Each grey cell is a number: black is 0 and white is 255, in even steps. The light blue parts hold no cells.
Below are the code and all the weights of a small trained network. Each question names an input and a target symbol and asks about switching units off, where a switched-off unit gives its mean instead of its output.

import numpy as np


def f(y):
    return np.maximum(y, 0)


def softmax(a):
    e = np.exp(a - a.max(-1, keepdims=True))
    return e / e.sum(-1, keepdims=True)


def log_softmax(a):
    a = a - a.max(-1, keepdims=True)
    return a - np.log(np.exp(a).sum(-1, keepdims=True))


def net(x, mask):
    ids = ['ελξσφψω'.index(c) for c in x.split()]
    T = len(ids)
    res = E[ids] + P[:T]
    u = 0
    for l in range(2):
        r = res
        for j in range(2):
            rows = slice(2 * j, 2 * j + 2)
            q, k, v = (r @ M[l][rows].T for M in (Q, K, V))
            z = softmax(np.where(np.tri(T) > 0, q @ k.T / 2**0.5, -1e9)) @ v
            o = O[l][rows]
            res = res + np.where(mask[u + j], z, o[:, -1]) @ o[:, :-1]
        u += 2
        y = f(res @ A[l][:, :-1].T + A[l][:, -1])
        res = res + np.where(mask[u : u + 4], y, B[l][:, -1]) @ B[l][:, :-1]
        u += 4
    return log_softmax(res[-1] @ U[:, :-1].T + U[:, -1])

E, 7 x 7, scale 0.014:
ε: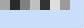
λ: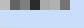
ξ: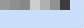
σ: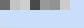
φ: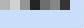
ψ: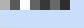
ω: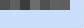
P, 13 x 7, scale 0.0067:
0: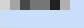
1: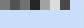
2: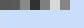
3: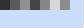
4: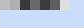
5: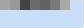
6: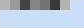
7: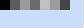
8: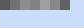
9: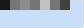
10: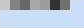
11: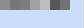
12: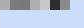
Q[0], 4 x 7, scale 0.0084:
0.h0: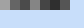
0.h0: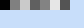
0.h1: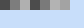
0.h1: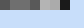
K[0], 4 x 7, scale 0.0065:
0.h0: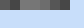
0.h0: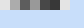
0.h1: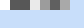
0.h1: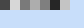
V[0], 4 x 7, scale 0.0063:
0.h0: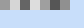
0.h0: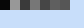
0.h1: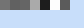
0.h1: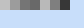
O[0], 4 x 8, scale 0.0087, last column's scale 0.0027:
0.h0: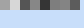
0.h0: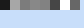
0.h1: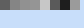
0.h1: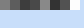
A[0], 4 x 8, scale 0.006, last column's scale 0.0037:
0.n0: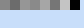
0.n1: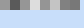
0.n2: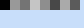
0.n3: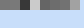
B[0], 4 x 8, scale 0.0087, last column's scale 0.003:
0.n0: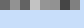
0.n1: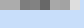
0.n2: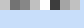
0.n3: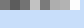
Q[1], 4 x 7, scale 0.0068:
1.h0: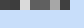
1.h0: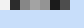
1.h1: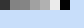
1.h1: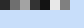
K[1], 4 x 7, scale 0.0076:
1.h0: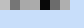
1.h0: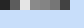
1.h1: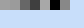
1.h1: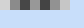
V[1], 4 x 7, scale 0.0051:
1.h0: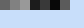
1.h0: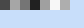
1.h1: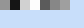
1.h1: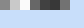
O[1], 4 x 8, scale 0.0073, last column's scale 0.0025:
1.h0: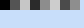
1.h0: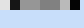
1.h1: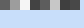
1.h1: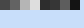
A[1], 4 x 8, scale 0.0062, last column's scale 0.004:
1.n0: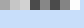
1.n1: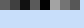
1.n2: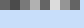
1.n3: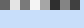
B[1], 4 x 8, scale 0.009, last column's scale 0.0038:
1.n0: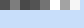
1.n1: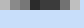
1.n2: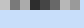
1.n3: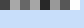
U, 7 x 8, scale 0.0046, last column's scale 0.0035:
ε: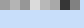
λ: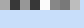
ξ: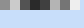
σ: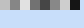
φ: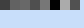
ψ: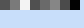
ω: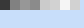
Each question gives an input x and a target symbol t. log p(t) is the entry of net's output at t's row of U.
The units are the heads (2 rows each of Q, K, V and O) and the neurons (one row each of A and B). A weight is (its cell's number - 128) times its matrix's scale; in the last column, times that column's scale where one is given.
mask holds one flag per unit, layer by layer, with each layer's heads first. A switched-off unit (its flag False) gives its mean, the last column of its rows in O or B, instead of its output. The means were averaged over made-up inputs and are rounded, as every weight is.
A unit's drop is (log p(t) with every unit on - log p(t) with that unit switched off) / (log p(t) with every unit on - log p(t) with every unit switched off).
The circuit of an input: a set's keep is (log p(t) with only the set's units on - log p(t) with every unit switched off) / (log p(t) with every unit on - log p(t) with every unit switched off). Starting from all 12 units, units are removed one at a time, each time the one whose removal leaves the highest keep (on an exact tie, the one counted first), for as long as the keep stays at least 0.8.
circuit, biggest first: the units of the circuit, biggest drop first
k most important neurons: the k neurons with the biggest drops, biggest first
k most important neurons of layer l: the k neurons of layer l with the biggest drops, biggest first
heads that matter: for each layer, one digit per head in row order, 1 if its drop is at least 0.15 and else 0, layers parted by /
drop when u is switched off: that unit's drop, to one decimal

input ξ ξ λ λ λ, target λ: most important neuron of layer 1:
(1.n3)
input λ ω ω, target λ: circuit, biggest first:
(0.h0; 1.n3; 1.h1; 1.h0)
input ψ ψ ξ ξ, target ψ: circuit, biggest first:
(1.h1; 1.h0; 0.h0)
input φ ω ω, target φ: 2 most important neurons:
(1.n1; 1.n0)
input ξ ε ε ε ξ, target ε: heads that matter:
01 / 10
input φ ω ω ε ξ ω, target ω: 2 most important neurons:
(0.n2; 1.n1)
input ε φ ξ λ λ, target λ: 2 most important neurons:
(1.n3; 0.n1)
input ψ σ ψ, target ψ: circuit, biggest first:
(1.h1; 1.h0)
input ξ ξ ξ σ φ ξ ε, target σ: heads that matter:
00 / 10
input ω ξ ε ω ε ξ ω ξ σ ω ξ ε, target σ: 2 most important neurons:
(1.n2; 0.n1)
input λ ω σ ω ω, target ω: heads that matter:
11 / 00
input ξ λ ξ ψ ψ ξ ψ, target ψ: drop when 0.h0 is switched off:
0.2
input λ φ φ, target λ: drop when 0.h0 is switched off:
0.4
